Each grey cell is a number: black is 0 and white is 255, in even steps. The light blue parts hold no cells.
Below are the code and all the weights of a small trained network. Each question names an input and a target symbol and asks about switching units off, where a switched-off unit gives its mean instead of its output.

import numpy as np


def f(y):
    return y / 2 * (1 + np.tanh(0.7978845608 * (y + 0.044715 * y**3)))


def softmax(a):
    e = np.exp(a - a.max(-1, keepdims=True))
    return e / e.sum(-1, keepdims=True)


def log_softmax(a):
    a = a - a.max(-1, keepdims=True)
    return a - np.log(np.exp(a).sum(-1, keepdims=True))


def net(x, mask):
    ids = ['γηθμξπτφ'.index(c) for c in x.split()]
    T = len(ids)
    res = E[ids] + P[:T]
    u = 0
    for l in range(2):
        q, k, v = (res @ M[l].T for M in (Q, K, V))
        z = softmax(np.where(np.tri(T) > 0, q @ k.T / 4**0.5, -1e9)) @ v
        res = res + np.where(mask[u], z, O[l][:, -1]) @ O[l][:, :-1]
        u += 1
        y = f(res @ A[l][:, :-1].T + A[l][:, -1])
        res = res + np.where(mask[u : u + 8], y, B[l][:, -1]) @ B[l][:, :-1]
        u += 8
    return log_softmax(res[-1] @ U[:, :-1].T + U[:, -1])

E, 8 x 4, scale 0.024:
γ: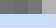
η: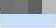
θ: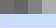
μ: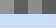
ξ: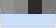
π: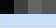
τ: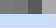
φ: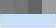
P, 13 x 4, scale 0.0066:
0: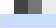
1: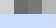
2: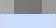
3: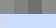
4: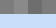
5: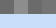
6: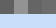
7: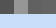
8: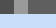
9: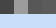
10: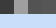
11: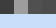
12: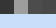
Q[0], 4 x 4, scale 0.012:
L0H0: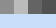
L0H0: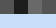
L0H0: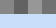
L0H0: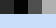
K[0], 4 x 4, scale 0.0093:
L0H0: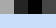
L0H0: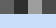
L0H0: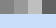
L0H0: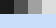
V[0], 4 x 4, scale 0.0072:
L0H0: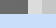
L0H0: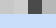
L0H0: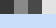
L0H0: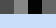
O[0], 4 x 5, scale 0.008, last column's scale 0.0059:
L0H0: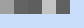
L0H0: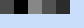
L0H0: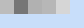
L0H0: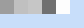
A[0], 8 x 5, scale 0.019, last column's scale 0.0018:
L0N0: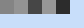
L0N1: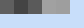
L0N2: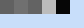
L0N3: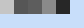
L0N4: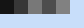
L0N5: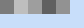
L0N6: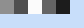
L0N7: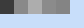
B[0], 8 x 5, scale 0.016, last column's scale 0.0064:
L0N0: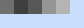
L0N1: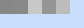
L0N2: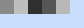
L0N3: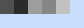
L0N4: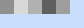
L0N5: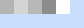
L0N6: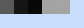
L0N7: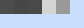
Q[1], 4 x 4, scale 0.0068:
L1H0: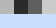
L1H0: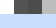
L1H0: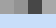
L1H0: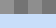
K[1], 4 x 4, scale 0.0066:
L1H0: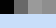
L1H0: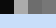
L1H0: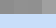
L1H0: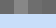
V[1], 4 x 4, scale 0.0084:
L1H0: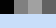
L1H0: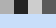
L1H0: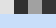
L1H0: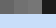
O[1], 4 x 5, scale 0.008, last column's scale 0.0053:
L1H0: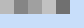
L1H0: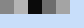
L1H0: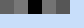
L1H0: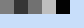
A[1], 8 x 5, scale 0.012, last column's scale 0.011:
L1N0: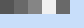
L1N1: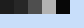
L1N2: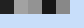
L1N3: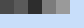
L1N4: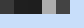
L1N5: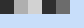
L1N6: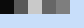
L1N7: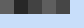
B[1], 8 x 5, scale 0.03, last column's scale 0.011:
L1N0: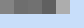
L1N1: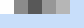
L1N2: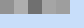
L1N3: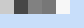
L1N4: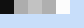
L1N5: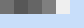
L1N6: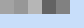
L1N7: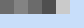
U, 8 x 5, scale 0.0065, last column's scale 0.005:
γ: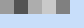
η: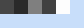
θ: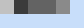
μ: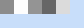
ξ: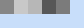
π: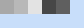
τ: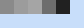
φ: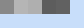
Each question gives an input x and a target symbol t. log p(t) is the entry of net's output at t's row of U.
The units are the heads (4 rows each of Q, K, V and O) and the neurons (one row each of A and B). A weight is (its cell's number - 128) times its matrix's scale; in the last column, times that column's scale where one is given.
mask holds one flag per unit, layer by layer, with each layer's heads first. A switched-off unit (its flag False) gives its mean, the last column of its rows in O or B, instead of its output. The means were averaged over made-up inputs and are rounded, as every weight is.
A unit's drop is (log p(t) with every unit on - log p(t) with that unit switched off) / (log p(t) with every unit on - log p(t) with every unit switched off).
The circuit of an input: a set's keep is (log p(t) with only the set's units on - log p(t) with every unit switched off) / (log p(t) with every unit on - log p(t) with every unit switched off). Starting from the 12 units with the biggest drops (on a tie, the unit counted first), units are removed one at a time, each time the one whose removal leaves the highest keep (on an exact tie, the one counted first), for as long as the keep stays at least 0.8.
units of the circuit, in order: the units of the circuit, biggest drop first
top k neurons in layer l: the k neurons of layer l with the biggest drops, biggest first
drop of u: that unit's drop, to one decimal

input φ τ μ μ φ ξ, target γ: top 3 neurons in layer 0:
L0N5, L0N0, L0N2
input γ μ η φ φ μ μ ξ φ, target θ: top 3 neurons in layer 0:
L0N5, L0N6, L0N1
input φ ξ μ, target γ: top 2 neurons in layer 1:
L1N4, L1N3
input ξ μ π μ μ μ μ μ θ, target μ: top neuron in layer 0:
L0N2
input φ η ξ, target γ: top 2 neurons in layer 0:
L0N5, L0N3
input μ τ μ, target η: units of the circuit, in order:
L0H0, L1N1
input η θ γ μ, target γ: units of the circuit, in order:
L1N4, L1N1, L0N6
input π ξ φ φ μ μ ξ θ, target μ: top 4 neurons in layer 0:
L0N2, L0N3, L0N6, L0N0
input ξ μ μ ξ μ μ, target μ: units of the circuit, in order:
L0N4, L0H0, L1N2
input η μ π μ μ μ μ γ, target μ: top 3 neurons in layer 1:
L1N3, L1N5, L1N0
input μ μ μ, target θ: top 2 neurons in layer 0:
L0N5, L0N4
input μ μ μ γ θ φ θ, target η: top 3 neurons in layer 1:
L1N1, L1N0, L1N2
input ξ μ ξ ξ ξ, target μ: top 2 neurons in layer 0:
L0N4, L0N6
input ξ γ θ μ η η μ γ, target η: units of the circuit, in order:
L1N1
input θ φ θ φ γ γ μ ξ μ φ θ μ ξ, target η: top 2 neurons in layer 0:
L0N5, L0N0
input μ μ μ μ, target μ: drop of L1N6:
0.0
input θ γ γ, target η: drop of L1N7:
-0.3
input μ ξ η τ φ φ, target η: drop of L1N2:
0.5
